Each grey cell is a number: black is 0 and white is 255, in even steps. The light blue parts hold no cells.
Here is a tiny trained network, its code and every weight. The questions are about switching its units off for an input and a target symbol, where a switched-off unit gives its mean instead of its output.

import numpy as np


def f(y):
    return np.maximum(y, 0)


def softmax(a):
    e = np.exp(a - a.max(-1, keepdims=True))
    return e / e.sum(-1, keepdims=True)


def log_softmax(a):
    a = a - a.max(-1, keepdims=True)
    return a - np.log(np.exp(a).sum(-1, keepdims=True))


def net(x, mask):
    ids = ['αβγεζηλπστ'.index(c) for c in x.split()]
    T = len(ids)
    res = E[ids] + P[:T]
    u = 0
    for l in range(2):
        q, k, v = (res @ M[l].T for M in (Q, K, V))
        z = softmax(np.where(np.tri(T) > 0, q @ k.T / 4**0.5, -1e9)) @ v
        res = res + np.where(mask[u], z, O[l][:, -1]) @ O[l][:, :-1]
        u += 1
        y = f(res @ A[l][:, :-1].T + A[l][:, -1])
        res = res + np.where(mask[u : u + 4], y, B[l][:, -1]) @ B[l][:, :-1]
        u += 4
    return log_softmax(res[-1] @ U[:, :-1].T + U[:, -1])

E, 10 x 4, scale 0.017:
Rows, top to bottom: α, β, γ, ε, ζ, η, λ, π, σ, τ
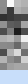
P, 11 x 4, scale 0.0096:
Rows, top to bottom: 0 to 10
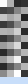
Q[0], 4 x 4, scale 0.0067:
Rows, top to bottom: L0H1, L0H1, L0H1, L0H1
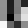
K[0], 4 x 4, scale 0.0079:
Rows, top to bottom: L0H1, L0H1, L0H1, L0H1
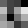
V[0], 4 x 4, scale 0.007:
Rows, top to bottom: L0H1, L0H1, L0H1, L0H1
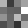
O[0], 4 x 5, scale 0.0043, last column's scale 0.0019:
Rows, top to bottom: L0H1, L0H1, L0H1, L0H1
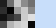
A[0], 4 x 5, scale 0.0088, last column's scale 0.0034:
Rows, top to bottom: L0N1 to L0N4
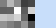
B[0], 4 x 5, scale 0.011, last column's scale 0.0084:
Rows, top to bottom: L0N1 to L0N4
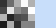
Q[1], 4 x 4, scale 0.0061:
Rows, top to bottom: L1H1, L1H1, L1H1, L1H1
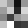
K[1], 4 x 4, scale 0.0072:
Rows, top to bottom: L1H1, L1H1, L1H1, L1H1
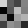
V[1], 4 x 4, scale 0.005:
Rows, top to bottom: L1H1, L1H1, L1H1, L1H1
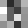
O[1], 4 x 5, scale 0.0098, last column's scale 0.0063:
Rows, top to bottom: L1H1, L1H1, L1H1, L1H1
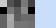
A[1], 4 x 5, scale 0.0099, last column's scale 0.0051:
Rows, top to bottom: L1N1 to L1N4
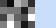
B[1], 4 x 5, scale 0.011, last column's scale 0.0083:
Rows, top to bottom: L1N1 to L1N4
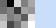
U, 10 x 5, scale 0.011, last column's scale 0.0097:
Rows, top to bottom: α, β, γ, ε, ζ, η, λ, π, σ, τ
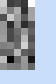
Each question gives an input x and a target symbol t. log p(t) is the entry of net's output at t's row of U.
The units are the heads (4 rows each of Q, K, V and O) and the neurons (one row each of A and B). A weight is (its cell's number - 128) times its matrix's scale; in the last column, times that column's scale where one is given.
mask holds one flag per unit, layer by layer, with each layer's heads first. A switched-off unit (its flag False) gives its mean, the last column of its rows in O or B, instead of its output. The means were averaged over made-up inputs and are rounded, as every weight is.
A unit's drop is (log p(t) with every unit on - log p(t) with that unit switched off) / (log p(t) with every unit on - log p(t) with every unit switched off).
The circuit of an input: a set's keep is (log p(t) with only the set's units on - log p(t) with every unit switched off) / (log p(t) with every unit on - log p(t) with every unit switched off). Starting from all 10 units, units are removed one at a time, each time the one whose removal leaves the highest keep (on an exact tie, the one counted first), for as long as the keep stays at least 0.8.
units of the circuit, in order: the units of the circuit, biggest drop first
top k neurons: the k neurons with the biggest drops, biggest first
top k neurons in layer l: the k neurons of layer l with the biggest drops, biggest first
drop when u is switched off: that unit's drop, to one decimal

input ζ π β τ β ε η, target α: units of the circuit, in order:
(L0N3)
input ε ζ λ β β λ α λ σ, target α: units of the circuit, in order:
(L0N3; L0N1)
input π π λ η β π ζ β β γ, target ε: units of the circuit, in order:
(L1N1; L1N4)
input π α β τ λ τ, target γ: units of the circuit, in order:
(L1N4; L0N3)
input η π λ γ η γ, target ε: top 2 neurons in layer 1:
(L1N1; L1N3)
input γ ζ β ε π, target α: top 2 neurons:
(L0N3; L1N4)
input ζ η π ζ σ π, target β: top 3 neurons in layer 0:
(L0N2; L0N1; L0N3)
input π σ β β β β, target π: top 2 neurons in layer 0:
(L0N2; L0N3)
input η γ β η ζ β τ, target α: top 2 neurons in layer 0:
(L0N3; L0N2)
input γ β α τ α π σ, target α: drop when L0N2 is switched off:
0.2
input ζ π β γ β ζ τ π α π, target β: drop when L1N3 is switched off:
0.2
